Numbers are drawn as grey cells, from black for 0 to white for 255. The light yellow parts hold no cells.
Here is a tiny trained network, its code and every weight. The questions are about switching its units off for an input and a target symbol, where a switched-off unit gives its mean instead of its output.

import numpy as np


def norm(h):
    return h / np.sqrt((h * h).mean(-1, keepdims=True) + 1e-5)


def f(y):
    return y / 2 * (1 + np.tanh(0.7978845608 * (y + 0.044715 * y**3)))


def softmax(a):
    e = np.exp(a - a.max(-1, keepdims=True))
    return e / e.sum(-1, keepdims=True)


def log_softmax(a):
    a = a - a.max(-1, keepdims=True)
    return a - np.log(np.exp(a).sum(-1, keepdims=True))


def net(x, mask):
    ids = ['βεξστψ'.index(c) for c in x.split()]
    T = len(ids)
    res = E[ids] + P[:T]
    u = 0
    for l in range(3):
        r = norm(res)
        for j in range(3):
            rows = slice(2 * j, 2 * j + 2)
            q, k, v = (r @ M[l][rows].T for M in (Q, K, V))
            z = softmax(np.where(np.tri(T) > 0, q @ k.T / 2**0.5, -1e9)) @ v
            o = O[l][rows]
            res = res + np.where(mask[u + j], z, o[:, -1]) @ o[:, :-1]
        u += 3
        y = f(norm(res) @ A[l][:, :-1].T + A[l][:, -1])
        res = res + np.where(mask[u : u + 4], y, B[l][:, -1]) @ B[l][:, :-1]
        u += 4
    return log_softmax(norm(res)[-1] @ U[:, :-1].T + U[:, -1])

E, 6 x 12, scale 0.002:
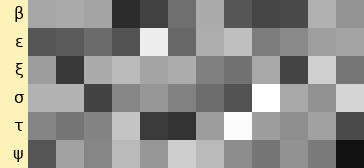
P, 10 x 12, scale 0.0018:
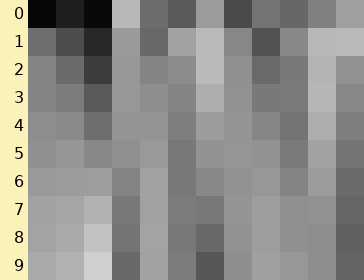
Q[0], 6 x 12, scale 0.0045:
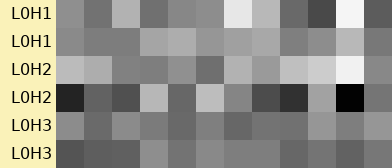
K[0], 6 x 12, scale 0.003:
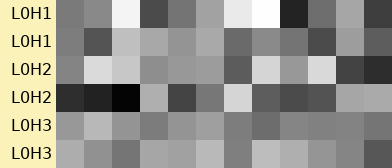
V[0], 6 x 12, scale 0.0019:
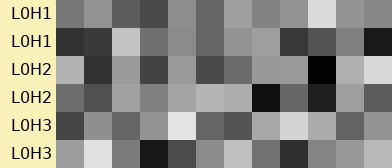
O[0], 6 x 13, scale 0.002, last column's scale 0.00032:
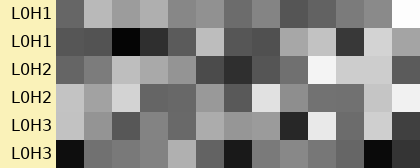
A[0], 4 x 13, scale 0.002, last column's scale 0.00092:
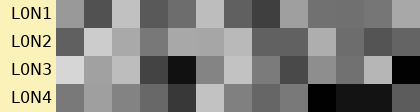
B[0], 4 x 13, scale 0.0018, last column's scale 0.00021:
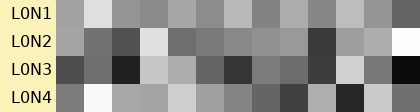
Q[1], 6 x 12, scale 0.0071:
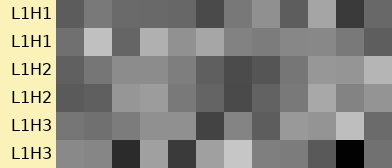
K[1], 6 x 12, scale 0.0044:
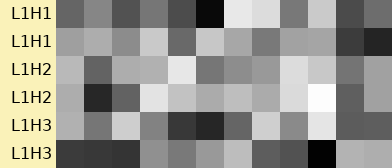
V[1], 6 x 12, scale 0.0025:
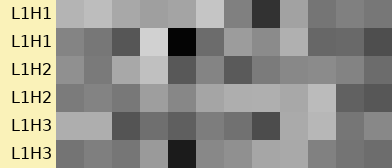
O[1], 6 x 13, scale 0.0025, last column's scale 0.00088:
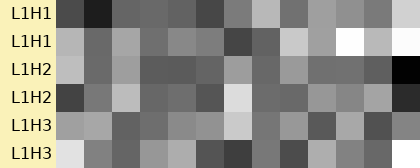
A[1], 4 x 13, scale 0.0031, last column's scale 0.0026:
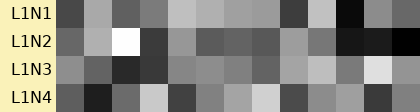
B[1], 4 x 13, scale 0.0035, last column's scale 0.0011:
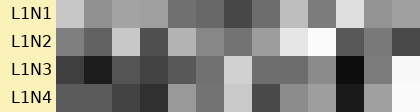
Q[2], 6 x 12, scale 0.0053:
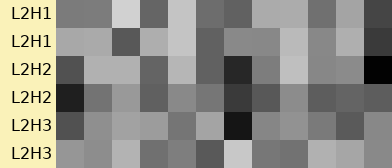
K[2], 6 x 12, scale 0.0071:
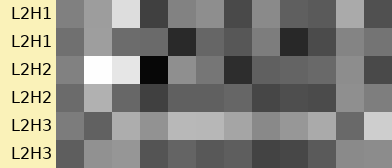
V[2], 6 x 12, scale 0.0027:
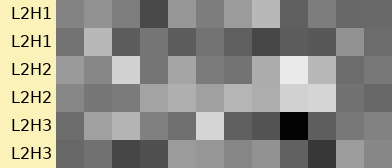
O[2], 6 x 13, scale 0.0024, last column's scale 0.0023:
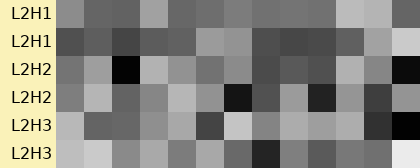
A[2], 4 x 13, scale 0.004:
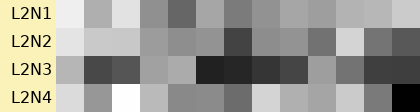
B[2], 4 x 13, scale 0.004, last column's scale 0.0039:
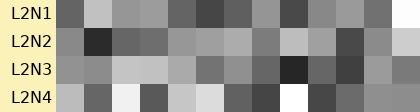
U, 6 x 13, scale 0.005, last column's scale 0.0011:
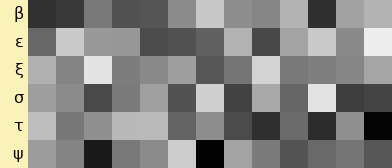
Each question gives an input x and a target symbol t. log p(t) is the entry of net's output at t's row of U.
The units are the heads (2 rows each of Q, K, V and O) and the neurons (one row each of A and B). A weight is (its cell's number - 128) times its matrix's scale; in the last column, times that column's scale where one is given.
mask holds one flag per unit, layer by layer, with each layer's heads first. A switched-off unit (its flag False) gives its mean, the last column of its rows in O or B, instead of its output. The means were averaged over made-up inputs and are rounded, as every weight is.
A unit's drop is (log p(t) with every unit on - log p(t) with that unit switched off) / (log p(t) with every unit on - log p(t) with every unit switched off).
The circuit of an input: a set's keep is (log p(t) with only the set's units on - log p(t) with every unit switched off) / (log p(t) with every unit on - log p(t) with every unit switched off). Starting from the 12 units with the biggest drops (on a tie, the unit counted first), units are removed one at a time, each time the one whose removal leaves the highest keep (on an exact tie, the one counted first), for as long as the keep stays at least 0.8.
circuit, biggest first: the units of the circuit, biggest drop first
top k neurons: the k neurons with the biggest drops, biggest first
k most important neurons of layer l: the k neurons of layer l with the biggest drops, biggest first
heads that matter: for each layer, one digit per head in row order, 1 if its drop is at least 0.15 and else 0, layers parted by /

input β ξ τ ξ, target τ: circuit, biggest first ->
L1H3, L2N3
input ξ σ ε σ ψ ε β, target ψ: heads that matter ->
000 / 000 / 010
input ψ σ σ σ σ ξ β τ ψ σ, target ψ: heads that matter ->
010 / 100 / 111
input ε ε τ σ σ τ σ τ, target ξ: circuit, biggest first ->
L2N4
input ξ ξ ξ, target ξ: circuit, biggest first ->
L0H2, L2N4
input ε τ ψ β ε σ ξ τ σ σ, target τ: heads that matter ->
110 / 100 / 000
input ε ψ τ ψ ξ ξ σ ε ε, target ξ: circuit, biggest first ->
L2H1, L2N4
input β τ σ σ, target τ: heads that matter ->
110 / 001 / 000
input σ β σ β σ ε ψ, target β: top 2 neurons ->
L1N4, L0N2
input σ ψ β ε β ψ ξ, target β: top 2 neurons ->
L1N1, L0N4
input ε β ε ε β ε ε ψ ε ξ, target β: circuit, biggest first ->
L1H1, L1N4
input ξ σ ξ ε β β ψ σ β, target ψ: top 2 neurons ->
L0N3, L1N2
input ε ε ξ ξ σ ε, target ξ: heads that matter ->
010 / 100 / 110
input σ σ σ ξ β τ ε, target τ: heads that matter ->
010 / 000 / 000
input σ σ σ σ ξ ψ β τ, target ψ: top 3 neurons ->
L0N3, L2N1, L1N3
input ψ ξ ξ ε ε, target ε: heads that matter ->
011 / 100 / 100
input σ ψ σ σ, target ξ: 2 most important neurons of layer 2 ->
L2N4, L2N2
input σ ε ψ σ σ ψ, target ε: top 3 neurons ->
L0N4, L1N4, L1N1
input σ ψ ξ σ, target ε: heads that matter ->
100 / 000 / 100
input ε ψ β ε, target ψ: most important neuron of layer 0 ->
L0N4
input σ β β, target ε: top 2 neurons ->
L1N3, L1N4
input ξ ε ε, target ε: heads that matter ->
001 / 100 / 100
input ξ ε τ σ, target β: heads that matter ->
010 / 000 / 000
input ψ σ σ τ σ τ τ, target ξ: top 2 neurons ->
L2N4, L1N3
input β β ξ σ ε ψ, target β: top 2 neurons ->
L1N4, L2N1
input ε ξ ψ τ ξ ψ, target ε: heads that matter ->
011 / 110 / 100
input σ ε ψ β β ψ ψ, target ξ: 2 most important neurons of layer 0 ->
L0N4, L0N3
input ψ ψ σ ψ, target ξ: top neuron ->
L1N1
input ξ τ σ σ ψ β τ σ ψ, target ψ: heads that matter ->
000 / 010 / 000
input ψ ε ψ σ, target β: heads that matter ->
000 / 010 / 000
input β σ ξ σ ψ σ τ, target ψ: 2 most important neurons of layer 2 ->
L2N1, L2N2
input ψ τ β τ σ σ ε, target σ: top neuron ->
L2N1
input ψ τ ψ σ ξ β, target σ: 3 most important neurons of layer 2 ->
L2N2, L2N4, L2N1
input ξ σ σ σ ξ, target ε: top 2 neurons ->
L1N4, L2N1
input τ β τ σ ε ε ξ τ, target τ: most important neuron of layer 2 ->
L2N3
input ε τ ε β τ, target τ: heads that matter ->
010 / 101 / 000
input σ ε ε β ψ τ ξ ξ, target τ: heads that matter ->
000 / 101 / 011
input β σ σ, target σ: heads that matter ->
110 / 001 / 101
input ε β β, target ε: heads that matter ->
000 / 000 / 110
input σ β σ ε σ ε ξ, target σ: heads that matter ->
011 / 101 / 001
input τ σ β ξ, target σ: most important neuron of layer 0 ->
L0N1
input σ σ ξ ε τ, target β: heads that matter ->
000 / 000 / 000
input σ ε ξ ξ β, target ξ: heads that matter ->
010 / 000 / 100
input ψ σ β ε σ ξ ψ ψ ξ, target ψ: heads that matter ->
010 / 000 / 000
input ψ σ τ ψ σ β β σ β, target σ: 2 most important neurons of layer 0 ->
L0N3, L0N1
